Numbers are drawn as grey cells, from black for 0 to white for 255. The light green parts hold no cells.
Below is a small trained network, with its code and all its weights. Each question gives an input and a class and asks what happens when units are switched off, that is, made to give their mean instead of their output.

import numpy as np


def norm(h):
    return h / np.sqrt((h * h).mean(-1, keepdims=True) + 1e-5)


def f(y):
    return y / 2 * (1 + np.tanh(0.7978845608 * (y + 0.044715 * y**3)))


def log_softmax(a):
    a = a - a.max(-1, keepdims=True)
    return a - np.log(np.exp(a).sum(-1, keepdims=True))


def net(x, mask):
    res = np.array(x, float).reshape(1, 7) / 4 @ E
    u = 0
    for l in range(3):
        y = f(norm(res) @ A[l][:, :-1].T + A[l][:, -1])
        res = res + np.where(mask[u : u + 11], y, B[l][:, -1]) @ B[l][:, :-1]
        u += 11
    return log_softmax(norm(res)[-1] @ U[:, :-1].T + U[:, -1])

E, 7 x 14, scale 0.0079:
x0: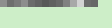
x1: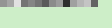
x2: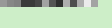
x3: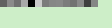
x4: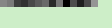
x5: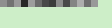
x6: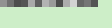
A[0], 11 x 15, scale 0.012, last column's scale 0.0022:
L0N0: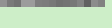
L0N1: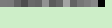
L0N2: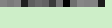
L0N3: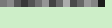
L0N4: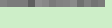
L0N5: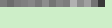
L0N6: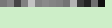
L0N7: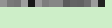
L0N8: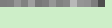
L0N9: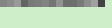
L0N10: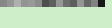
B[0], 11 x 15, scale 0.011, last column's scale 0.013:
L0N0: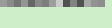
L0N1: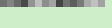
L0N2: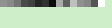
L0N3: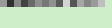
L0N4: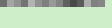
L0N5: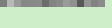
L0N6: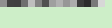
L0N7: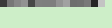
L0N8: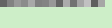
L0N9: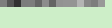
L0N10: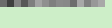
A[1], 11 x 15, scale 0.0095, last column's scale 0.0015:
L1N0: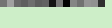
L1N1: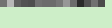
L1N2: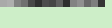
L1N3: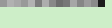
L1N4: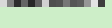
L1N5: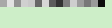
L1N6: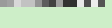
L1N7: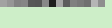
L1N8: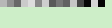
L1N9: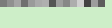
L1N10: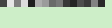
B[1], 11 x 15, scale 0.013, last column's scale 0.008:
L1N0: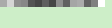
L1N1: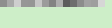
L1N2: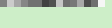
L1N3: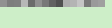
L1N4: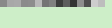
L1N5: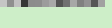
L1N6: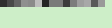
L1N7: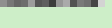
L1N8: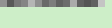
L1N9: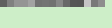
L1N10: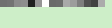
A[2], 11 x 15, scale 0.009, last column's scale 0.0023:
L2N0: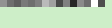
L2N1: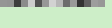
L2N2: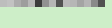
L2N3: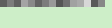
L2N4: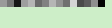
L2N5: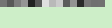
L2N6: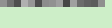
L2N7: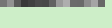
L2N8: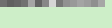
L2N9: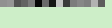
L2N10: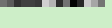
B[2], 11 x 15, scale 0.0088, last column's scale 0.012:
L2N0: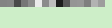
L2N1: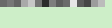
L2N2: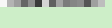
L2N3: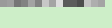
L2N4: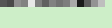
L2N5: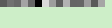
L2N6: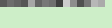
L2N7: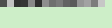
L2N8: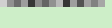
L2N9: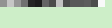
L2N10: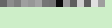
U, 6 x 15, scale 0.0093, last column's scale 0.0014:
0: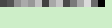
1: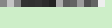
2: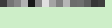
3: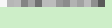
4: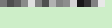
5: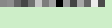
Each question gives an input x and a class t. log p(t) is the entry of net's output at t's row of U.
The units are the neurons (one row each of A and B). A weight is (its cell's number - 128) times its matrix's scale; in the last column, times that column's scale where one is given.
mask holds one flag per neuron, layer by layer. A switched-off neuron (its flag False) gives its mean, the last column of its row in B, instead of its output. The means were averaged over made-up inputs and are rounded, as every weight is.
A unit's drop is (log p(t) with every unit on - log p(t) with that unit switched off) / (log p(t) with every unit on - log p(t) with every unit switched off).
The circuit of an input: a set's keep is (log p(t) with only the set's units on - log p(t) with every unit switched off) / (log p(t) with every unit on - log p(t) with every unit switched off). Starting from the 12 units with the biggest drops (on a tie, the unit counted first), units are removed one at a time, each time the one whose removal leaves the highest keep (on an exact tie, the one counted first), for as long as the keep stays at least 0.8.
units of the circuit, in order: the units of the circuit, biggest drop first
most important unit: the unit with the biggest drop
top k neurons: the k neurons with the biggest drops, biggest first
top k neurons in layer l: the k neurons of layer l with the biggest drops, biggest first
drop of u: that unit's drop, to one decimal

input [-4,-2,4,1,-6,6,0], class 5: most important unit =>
L0N2
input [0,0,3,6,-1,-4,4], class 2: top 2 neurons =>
L0N7, L1N10
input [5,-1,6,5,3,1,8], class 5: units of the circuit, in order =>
L0N1, L1N4
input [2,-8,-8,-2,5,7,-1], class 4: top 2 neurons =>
L0N6, L1N8
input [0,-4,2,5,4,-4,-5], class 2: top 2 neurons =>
L0N7, L1N10
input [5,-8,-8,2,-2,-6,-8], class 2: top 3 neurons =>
L1N10, L0N7, L2N5
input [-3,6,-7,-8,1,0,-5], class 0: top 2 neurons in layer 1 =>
L1N6, L1N2
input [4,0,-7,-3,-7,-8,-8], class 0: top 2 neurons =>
L1N6, L0N6
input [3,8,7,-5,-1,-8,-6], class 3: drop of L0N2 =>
1.1
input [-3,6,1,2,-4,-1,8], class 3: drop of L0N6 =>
0.0
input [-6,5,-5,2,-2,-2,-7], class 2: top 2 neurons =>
L1N10, L0N2
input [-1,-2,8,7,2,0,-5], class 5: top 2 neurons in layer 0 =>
L0N3, L0N1
